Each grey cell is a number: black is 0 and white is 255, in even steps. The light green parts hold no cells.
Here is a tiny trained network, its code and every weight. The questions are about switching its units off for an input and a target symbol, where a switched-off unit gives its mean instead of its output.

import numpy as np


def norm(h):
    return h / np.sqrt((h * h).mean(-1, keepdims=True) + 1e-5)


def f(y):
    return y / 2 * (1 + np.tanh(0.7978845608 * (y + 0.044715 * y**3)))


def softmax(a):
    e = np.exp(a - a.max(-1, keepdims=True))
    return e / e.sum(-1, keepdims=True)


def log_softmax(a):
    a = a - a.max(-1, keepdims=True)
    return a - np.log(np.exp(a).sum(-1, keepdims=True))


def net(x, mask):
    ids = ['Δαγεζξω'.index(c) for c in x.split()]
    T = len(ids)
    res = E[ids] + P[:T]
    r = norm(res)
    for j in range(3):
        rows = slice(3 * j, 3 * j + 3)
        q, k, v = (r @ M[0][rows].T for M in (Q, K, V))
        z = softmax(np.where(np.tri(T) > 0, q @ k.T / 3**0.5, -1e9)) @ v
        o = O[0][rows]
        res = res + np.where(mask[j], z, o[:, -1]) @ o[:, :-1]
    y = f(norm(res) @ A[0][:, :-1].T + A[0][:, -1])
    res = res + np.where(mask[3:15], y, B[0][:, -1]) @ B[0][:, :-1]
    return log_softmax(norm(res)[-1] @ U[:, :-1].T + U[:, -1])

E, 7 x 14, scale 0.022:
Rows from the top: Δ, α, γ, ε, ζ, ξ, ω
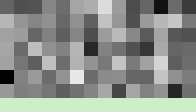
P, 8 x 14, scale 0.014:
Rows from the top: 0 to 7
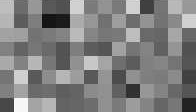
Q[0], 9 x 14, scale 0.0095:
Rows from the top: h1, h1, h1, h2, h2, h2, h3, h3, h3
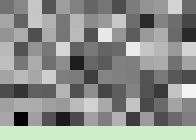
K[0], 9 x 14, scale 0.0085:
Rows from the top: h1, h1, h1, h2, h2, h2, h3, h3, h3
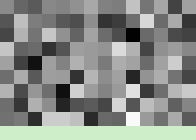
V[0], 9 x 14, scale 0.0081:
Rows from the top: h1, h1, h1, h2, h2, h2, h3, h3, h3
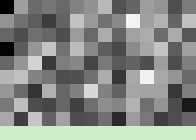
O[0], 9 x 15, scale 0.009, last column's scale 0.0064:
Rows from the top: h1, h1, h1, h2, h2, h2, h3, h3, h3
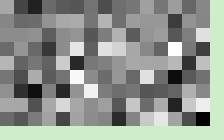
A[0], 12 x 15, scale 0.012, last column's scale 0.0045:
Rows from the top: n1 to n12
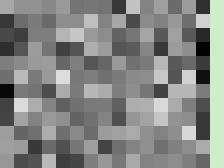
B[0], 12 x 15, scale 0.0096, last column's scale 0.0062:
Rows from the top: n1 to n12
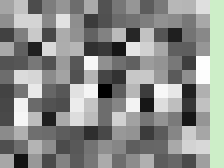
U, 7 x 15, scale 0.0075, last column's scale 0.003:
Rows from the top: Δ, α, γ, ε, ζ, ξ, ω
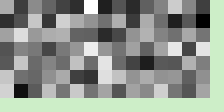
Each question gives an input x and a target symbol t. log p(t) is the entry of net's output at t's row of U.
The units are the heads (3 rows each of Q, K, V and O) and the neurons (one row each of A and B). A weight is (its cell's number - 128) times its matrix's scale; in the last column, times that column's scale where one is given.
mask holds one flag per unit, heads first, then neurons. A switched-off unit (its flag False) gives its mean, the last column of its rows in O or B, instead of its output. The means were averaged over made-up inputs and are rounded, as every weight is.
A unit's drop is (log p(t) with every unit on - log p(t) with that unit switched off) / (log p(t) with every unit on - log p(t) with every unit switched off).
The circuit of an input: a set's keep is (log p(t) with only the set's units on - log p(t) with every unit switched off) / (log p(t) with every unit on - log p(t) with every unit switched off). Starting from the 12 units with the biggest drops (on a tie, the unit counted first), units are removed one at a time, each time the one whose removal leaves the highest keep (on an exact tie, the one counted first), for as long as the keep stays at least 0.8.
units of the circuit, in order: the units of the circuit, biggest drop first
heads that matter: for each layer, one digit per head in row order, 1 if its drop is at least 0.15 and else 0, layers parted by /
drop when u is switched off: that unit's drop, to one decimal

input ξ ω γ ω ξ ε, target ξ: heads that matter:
010
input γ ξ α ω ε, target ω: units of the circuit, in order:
[h3]
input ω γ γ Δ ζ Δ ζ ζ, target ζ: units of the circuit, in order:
[h2; h3]
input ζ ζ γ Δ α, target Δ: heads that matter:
110
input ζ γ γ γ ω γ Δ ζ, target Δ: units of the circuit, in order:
[h1; n11]
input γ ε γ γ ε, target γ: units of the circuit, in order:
[h3; n6]
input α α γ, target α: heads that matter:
011
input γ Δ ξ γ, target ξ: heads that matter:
010
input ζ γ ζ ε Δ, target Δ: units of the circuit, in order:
[h3; h1]
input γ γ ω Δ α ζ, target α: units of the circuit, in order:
[h2; h3]
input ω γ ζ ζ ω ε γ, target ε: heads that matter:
001
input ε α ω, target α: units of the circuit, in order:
[h3; h2]
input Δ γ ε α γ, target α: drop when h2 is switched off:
0.2
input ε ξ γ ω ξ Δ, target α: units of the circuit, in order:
[n3]
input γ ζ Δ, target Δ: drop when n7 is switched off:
0.2
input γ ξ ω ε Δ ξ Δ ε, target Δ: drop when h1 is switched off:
0.5
